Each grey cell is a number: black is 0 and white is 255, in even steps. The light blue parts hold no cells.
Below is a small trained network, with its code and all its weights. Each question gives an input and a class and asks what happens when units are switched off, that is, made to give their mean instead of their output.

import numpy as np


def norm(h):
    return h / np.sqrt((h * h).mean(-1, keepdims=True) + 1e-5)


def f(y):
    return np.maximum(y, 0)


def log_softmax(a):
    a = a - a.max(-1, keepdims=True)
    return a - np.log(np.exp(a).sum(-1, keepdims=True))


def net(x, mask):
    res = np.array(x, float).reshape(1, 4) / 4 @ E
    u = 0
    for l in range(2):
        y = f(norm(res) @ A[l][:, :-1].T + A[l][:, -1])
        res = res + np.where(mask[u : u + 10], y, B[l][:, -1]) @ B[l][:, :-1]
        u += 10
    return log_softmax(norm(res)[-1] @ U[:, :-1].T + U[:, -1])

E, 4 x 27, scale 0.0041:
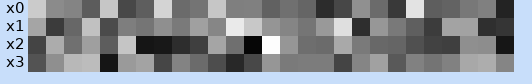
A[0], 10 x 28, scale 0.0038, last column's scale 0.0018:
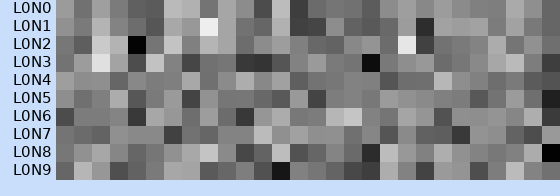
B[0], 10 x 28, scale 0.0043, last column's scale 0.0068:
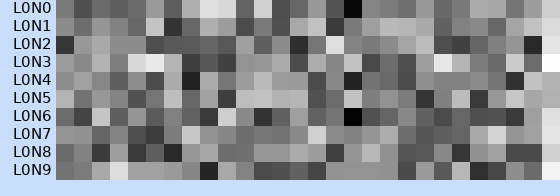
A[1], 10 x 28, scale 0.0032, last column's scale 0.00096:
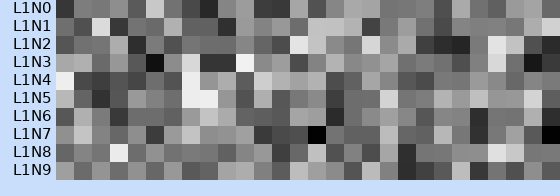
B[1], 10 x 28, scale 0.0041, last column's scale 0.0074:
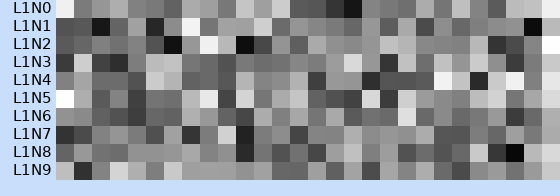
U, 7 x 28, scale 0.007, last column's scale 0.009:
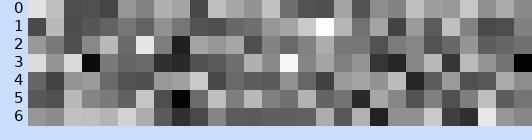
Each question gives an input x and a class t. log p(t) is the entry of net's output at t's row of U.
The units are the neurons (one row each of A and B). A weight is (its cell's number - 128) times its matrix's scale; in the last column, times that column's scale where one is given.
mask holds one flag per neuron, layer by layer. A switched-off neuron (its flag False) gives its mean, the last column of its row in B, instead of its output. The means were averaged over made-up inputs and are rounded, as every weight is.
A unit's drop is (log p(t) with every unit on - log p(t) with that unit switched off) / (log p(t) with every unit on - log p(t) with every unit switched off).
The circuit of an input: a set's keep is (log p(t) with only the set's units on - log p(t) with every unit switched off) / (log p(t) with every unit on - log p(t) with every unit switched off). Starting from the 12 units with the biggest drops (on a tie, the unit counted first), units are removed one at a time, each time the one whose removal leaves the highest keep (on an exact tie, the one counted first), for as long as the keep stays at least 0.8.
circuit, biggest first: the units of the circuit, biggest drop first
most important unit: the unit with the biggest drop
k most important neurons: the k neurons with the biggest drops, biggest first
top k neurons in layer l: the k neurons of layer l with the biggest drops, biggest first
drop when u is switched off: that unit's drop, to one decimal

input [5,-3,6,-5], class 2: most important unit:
L0N1
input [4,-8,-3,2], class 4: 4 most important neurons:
L0N9, L0N0, L0N8, L1N4
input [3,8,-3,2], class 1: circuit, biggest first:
L0N2, L1N3
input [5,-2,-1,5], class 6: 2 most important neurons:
L0N9, L0N3
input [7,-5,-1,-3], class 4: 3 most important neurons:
L0N9, L1N7, L0N7
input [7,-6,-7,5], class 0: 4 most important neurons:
L1N5, L0N8, L0N0, L0N2
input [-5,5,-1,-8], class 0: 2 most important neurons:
L0N9, L0N2
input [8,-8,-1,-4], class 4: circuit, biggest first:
L1N7, L0N3
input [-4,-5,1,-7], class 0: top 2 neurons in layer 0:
L0N9, L0N2
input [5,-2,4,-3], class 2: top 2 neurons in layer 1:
L1N2, L1N3
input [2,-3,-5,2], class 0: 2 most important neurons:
L1N5, L1N4
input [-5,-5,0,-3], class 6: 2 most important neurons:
L1N2, L0N7
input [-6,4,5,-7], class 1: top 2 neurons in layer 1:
L1N4, L1N0
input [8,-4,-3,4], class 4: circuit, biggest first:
L1N7
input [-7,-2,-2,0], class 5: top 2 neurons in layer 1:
L1N2, L1N8
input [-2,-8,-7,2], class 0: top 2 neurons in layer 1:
L1N5, L1N2
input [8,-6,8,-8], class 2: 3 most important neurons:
L0N3, L0N1, L1N4
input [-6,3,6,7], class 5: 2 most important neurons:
L0N3, L0N0
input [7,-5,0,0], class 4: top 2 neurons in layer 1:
L1N4, L1N7
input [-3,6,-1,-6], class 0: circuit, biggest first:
L1N4
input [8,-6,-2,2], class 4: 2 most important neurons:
L0N9, L1N7
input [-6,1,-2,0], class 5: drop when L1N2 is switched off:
0.3
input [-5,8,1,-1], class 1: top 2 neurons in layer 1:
L1N3, L1N0
